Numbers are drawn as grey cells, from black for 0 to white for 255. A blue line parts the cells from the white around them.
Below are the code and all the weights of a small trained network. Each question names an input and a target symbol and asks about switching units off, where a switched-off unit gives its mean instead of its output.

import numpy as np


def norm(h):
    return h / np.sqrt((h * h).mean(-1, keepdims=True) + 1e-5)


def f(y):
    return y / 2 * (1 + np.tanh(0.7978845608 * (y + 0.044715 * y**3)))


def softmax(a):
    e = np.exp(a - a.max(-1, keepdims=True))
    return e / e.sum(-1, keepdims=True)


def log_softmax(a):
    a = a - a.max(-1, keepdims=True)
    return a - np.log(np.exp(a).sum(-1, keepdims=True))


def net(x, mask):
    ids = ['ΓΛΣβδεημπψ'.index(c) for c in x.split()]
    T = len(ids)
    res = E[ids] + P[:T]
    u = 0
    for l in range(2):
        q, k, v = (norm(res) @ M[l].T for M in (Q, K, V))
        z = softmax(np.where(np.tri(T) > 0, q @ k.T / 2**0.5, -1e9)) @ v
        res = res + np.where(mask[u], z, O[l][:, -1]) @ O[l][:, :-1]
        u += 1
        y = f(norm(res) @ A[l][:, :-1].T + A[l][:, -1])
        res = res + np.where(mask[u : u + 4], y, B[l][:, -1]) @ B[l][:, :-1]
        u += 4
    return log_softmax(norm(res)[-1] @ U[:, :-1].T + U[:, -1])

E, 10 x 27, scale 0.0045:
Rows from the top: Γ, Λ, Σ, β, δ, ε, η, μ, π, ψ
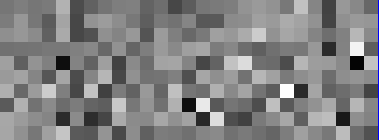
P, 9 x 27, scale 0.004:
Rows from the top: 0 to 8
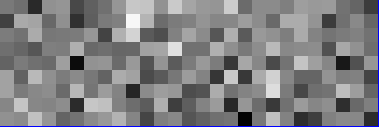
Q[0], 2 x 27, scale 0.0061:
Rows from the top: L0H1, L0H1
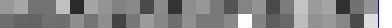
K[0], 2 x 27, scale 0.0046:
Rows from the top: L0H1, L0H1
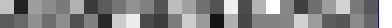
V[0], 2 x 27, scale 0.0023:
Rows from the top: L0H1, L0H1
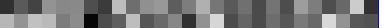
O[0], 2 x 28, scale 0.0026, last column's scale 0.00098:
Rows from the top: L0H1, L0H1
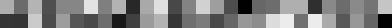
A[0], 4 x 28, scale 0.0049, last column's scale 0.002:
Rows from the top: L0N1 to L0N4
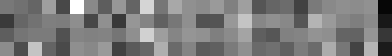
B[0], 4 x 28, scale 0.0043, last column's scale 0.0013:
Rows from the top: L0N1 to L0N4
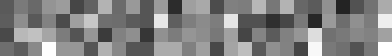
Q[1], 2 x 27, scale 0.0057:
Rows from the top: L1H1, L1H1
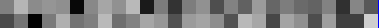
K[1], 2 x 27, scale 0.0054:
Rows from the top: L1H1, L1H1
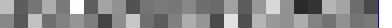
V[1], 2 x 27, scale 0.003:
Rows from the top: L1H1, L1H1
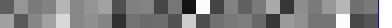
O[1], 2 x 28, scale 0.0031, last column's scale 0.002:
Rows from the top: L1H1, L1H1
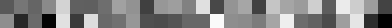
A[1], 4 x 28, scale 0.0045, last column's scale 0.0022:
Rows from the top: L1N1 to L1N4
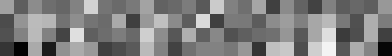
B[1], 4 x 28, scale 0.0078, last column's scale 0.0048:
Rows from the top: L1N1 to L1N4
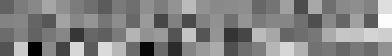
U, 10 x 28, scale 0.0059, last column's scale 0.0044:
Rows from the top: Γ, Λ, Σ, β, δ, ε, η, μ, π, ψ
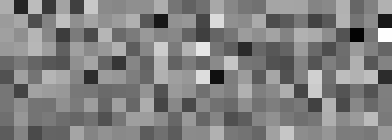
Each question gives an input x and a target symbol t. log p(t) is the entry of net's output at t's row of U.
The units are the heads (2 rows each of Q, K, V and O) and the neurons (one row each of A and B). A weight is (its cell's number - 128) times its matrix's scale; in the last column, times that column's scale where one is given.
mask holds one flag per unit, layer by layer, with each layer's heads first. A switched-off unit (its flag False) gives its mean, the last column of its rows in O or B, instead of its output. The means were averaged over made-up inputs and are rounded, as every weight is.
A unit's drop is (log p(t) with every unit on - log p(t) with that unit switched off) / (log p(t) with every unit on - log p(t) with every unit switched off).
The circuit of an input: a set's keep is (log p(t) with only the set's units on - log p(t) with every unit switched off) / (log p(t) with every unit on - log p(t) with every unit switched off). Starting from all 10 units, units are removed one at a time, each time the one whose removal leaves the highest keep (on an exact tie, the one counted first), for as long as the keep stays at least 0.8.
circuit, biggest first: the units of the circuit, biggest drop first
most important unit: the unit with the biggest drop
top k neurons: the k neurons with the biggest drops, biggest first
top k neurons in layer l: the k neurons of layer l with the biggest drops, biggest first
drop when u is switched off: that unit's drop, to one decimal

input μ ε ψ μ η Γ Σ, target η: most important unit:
L0N1
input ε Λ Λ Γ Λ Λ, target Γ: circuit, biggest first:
[L1H1, L1N4, L1N1]
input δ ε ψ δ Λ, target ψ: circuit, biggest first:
[L1N4, L0H1]
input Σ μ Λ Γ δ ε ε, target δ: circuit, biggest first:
[L0H1, L0N2]
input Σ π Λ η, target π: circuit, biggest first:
[L1H1, L1N3]
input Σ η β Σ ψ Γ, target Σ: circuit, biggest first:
[L1N2, L1N3, L1N1]
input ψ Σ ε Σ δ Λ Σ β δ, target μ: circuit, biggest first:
[L1N2, L0N4, L0H1]
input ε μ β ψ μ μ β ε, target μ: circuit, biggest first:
[L1N2, L1H1]
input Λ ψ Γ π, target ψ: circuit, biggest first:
[L1N4, L1H1]
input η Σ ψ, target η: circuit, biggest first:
[L1H1, L1N1]
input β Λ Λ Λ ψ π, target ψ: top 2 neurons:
[L1N4, L0N1]
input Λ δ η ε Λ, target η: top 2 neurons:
[L1N1, L1N3]
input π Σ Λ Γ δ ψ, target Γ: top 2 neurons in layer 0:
[L0N3, L0N4]
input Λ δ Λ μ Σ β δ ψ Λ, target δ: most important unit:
L0H1
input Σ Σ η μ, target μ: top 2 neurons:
[L1N2, L0N2]
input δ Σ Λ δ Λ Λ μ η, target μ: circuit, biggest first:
[L1H1, L1N2, L0N1]
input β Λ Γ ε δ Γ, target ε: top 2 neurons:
[L0N3, L1N2]
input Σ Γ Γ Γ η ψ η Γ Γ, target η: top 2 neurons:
[L1N1, L1N3]
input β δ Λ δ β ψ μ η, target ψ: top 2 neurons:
[L1N4, L0N4]
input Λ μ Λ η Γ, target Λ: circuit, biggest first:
[L0H1]
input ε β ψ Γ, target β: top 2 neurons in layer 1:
[L1N2, L1N3]
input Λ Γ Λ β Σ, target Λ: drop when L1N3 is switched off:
0.1
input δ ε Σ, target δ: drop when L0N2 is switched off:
0.6
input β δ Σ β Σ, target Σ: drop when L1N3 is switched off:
0.3
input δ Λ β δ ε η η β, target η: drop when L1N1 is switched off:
0.2
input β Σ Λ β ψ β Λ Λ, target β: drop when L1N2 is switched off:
0.2
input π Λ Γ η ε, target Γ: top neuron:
[L0N3]
